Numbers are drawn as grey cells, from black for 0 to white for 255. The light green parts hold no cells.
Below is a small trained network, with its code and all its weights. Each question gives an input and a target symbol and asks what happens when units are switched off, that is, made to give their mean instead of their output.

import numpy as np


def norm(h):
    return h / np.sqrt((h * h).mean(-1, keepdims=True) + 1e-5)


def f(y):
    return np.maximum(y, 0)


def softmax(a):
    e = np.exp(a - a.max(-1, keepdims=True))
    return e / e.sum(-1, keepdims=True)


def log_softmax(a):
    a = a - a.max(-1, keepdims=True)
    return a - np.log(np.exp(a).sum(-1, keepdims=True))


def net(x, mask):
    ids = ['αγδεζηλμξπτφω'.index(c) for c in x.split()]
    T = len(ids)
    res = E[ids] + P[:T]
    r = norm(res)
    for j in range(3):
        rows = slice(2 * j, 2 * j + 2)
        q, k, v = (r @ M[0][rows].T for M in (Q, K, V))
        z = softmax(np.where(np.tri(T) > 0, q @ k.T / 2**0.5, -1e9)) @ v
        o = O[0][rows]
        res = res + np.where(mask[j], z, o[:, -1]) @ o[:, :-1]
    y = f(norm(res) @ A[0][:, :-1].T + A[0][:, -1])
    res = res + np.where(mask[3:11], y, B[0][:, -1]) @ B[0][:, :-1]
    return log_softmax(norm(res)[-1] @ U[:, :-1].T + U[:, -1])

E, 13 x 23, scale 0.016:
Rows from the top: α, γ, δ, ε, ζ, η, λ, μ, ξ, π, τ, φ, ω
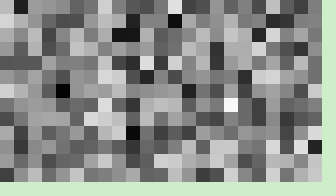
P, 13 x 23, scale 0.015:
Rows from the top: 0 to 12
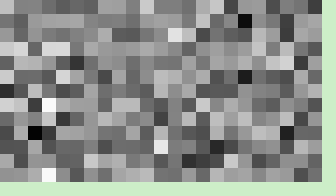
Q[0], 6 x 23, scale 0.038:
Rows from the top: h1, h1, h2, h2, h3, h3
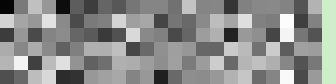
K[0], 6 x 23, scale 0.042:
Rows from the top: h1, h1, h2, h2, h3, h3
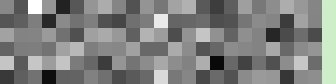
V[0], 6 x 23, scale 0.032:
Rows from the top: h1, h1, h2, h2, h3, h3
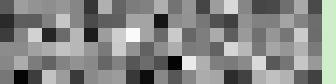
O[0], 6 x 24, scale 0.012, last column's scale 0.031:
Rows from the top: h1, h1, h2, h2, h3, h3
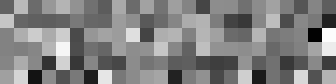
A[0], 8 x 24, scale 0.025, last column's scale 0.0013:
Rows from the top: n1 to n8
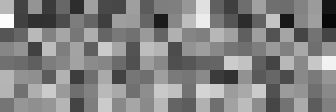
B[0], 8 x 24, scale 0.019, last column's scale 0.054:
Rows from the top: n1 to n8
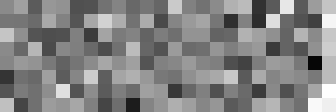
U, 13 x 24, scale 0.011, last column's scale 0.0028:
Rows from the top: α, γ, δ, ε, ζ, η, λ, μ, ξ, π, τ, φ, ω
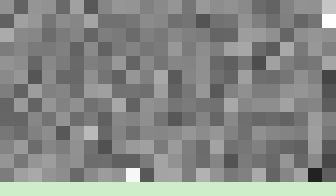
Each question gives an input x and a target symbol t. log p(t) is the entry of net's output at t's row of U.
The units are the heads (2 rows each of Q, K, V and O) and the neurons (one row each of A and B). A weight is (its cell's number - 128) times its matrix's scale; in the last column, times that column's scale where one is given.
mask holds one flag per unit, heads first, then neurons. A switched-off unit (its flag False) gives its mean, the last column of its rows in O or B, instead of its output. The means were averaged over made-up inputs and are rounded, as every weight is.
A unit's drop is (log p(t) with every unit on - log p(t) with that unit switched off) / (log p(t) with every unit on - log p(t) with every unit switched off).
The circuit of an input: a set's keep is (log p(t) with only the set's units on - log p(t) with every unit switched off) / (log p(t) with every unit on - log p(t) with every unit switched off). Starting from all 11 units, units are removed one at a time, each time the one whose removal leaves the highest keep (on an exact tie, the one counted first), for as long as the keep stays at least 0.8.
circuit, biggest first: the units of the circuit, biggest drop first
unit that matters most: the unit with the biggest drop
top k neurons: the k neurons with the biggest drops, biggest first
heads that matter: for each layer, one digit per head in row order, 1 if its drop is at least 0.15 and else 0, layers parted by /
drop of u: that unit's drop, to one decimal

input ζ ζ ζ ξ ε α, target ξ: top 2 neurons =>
(n7; n2)
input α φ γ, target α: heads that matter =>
001
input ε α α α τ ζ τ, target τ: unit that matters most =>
h3
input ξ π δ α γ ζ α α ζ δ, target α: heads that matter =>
001
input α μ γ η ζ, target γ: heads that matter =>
101
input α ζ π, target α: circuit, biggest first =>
(h3; n4)
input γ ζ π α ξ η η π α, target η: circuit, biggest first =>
(h3; n2)
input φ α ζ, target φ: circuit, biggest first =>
(n8; h1; n2; n5)
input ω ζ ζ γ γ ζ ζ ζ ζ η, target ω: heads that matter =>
010
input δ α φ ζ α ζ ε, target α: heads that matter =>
001
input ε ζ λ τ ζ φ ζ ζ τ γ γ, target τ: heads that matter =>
101
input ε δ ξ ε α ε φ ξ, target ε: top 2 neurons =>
(n1; n2)
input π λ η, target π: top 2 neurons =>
(n6; n8)
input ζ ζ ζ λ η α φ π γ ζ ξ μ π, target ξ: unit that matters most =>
n7
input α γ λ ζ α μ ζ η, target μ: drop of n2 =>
0.2
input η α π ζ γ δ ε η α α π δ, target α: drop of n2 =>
0.1
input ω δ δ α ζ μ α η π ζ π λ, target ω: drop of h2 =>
1.1
